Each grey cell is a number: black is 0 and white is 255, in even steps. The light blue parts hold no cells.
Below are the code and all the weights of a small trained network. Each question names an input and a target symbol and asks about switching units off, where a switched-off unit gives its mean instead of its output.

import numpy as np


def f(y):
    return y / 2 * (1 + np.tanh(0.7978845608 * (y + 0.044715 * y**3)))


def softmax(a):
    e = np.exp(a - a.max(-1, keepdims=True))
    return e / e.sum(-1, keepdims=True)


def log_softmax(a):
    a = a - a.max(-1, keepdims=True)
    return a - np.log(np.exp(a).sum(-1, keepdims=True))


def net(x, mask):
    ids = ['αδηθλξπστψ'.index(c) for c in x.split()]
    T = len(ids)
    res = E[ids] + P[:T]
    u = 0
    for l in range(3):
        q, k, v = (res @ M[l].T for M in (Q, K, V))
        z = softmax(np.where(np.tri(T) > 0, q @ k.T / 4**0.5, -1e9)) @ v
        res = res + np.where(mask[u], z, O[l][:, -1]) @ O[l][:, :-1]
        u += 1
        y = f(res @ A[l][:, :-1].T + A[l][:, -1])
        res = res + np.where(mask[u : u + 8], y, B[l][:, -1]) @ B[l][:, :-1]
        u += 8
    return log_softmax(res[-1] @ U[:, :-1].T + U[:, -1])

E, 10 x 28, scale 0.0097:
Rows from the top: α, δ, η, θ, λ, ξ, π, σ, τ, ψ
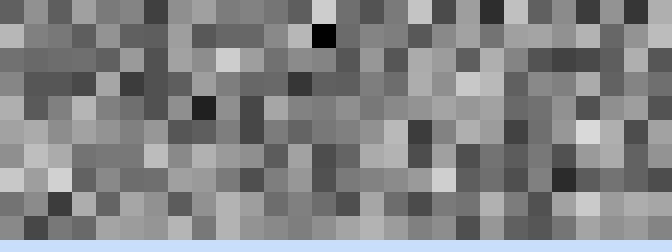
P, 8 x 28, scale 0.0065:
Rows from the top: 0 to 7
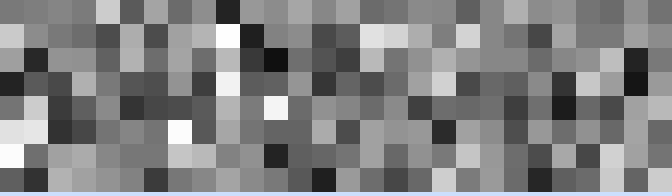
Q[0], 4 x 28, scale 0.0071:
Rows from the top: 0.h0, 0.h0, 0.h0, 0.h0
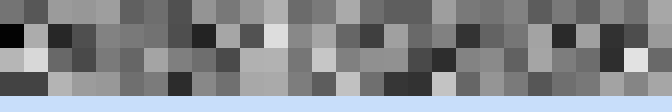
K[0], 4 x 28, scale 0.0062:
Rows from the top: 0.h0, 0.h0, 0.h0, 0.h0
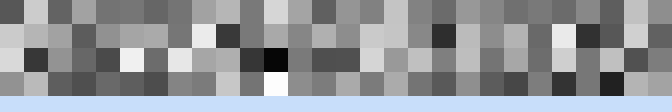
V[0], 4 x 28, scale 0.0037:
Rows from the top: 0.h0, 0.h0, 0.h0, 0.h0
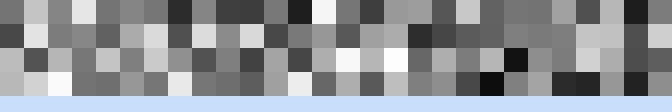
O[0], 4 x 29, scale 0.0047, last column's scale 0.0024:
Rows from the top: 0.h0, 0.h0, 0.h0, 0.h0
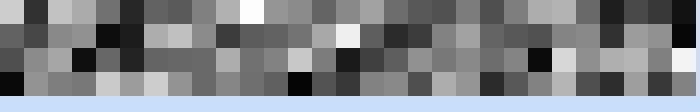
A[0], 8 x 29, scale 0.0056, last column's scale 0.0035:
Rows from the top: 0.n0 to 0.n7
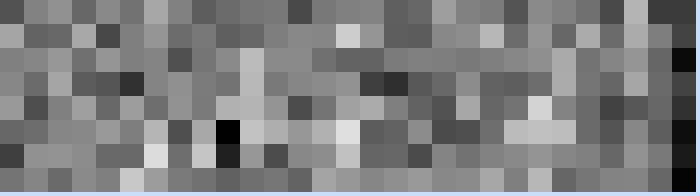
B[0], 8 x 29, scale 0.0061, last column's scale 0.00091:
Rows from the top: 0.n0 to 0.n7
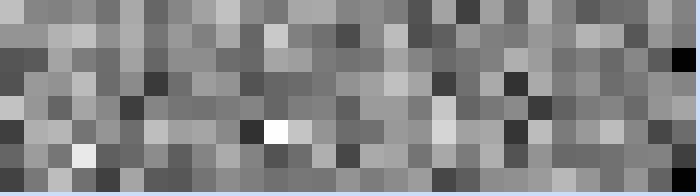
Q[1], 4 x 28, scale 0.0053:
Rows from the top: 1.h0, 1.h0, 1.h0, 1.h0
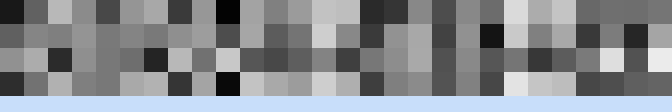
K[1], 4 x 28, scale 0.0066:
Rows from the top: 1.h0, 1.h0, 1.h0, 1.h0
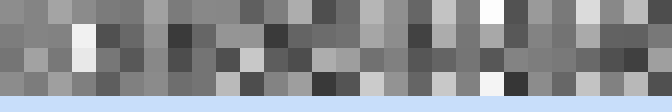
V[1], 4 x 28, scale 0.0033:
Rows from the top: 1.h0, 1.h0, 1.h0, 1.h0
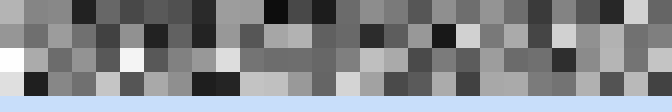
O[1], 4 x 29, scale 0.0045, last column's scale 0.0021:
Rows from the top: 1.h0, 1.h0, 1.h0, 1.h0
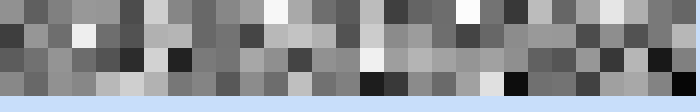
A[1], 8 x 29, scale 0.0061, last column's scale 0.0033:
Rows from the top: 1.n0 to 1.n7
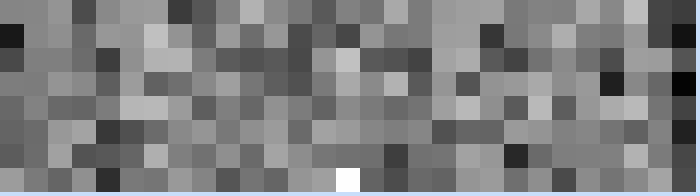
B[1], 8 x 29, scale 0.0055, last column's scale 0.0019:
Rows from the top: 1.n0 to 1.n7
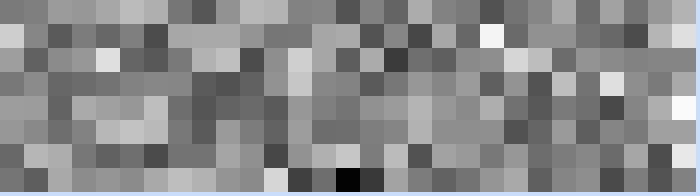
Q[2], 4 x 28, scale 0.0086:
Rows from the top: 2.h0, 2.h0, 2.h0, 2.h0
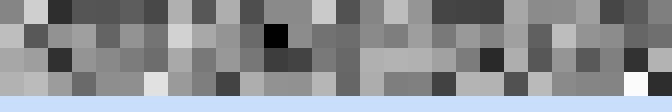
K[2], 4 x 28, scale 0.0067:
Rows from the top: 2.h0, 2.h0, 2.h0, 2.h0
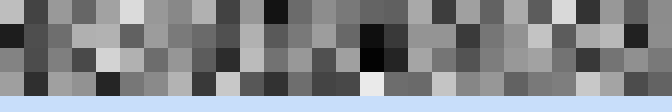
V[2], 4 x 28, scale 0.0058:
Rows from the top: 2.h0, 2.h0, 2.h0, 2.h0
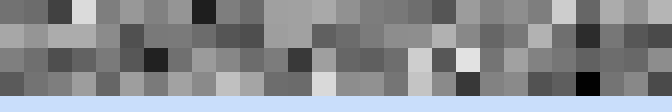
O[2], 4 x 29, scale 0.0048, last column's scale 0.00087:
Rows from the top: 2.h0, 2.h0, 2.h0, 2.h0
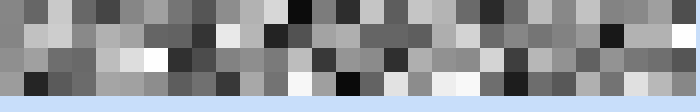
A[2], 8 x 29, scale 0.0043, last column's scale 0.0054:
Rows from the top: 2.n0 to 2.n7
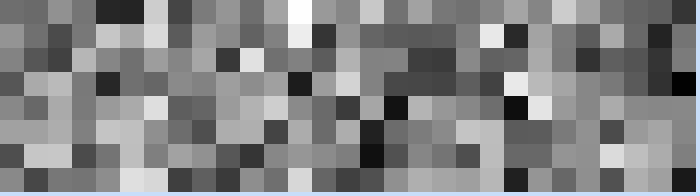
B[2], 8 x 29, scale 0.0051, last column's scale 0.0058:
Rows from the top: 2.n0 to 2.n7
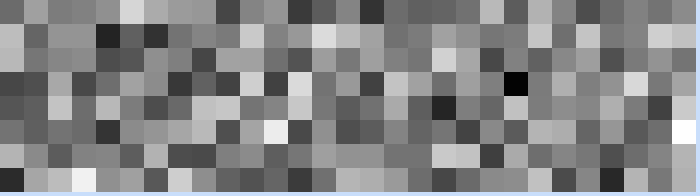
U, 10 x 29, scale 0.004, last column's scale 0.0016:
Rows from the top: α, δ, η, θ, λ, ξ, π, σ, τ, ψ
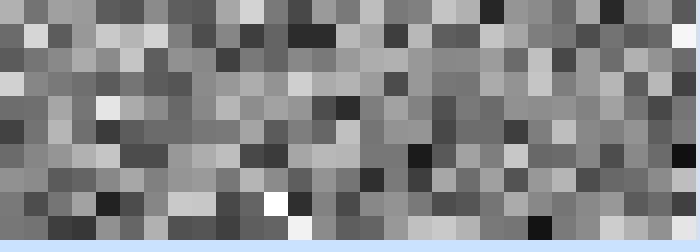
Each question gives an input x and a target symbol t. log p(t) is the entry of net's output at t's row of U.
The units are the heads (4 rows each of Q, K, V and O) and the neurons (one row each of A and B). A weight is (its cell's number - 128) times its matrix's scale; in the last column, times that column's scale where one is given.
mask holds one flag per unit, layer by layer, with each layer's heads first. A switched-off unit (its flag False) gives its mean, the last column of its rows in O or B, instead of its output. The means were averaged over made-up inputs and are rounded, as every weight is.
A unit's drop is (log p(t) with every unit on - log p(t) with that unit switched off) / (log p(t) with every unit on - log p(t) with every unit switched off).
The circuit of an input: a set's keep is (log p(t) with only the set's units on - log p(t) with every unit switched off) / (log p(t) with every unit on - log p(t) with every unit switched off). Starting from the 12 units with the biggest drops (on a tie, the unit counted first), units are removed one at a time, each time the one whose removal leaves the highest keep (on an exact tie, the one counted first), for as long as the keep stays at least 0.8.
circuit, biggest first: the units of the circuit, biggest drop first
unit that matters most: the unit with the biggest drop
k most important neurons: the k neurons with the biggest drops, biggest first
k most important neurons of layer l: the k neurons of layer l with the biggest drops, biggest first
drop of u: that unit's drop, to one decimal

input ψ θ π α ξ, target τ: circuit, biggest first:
1.h0, 2.h0
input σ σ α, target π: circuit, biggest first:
2.h0, 1.h0
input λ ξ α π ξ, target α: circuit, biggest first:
1.h0, 2.h0
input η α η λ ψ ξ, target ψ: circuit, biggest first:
1.h0, 2.h0, 0.h0, 1.n3
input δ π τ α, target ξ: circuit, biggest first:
2.n3, 2.h0, 1.h0
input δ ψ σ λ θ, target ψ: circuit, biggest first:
0.h0, 2.h0, 1.h0, 2.n5
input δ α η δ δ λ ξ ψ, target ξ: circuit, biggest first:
1.h0, 2.h0, 2.n3
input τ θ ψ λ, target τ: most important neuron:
0.n1
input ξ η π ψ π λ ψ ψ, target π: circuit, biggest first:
0.h0, 1.n2, 2.h0
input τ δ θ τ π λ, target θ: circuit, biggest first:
2.h0, 2.n1, 0.h0
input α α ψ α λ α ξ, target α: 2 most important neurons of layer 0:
0.n5, 0.n4
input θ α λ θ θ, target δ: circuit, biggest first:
1.h0, 2.h0, 2.n1
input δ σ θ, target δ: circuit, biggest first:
2.h0, 0.h0, 2.n1
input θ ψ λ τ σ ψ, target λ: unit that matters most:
0.h0
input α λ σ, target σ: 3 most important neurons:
0.n5, 2.n5, 0.n4
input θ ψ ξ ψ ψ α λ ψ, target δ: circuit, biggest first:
1.h0, 2.h0
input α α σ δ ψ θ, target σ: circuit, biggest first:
0.h0, 2.h0, 2.n5, 1.n1
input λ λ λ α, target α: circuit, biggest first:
2.h0, 1.h0
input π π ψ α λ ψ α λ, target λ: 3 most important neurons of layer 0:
0.n4, 0.n6, 0.n3
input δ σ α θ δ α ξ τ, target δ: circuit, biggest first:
0.h0, 2.h0
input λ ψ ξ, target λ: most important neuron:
2.n4
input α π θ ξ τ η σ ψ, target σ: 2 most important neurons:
0.n5, 2.n5
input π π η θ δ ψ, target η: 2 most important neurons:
2.n7, 1.n4
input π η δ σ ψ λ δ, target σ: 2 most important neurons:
1.n1, 2.n5
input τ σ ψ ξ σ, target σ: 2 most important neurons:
2.n5, 1.n1
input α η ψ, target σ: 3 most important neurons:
0.n5, 2.n5, 0.n4
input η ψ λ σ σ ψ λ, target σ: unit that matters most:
0.h0
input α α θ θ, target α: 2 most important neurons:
0.n5, 0.n4
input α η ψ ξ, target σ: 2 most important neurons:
0.n5, 2.n5
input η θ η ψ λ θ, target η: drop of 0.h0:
0.4
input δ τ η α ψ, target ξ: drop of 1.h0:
1.8
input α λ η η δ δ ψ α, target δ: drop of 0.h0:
1.0
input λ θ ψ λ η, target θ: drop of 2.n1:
0.3
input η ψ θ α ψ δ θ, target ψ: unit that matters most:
1.h0
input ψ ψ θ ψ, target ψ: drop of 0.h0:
0.3
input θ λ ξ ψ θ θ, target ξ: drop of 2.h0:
0.4
